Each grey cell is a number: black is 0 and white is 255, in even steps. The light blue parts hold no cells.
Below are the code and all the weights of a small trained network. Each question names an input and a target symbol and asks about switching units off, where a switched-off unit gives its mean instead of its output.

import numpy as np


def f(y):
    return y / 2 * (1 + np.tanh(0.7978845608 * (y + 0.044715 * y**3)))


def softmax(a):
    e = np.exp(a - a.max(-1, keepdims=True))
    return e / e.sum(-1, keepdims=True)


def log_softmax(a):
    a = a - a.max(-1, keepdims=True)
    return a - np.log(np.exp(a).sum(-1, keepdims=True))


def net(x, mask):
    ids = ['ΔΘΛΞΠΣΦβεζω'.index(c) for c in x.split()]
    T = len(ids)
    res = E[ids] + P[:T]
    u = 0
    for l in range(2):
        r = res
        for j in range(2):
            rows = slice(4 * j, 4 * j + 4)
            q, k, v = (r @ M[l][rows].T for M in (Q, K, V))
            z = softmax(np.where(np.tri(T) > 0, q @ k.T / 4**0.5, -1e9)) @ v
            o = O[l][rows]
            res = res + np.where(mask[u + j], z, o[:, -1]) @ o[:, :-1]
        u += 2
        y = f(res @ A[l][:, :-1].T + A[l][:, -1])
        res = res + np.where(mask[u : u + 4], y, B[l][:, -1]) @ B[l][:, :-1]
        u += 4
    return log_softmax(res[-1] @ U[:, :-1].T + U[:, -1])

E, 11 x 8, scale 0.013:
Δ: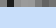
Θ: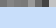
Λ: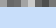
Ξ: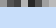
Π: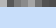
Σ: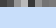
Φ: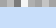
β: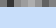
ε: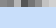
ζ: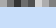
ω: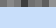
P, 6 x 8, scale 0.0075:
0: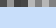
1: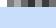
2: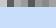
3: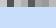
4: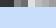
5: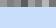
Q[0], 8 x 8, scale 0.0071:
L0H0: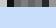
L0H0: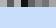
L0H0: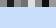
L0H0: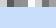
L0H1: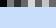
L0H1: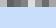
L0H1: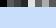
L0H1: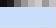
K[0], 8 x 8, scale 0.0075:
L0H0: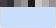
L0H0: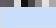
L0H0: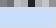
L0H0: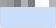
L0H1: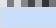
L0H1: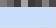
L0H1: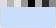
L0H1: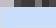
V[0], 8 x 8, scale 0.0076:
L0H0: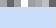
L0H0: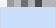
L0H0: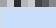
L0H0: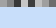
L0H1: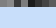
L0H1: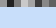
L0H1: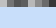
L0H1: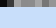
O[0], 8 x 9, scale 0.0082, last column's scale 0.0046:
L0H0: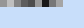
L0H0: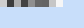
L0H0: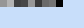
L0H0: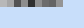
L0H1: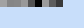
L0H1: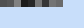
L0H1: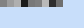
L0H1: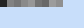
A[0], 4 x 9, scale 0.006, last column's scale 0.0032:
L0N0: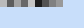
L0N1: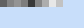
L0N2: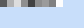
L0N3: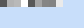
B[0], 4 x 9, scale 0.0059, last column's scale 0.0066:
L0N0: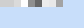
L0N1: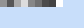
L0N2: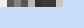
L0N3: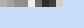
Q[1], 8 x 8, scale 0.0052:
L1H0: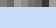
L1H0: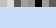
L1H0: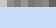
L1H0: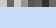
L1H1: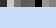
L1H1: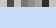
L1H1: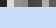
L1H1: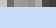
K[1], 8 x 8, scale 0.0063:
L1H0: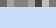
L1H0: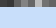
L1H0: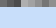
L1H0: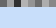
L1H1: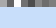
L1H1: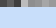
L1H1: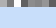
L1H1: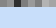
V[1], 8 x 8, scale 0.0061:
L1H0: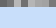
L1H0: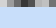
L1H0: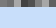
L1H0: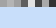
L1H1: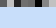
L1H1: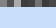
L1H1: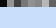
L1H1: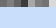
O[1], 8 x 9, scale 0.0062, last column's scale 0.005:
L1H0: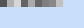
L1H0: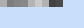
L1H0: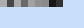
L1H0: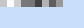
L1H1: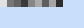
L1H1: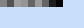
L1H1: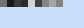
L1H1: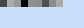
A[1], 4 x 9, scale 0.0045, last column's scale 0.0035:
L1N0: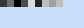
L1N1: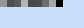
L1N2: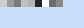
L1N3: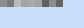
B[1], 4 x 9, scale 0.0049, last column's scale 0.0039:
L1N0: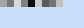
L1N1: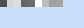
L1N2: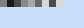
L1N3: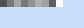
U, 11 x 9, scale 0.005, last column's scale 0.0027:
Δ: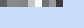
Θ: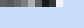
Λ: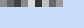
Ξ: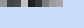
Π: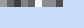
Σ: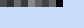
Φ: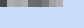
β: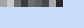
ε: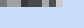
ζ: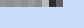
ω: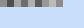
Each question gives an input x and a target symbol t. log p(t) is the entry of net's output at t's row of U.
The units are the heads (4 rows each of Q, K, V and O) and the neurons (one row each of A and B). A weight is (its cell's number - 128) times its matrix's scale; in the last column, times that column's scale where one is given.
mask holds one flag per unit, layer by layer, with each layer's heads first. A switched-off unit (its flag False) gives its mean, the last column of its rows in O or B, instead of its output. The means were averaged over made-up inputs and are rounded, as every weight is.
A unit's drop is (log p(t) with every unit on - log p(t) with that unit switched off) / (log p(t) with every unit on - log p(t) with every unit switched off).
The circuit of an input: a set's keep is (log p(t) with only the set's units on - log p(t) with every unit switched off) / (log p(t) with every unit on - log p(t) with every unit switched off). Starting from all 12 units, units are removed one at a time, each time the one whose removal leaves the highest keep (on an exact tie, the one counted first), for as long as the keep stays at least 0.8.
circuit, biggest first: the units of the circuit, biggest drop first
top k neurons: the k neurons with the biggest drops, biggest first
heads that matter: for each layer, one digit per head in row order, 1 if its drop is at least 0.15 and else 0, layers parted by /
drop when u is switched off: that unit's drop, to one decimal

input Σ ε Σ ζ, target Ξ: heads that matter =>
11 / 11
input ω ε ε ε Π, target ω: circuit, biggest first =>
[L0H0, L1H1, L0N0]
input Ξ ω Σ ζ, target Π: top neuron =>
[L1N1]
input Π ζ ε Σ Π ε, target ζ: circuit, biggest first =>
[L0H1, L1H0, L1H1]
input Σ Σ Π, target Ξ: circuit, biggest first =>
[L1H0, L0H1]
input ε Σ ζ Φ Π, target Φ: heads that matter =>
01 / 01
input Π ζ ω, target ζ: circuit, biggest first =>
[L0H1, L1H0, L1H1]
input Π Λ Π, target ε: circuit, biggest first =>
[L0H1, L1H0]
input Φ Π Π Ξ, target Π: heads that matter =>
11 / 10
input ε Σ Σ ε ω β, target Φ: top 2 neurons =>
[L0N1, L1N2]
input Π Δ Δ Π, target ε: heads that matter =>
11 / 10
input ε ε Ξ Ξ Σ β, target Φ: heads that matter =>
01 / 01
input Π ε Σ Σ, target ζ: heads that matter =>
01 / 10
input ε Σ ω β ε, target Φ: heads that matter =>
01 / 11
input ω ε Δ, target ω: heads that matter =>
10 / 01
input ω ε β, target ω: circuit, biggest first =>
[L0H0, L1H1, L0H1, L0N0]
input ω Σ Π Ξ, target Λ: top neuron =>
[L1N2]
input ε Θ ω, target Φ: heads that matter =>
11 / 11
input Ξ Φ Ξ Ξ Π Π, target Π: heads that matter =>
10 / 11
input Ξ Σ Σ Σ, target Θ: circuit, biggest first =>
[L0N3, L0H0, L0N2]
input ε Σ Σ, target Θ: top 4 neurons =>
[L0N3, L0N2, L0N0, L1N1]
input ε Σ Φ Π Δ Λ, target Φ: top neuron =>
[L0N0]
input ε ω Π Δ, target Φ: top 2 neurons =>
[L0N1, L1N2]
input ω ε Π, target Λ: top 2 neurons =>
[L1N2, L0N0]
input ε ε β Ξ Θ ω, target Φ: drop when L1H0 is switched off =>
0.1
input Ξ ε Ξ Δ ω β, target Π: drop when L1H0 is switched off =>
0.4
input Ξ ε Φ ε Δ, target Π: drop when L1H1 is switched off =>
0.3
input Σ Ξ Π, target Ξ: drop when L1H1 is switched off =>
0.3
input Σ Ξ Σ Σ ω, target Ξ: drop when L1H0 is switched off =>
0.2
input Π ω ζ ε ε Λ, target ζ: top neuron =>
[L0N0]
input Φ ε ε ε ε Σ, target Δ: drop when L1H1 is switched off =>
0.2
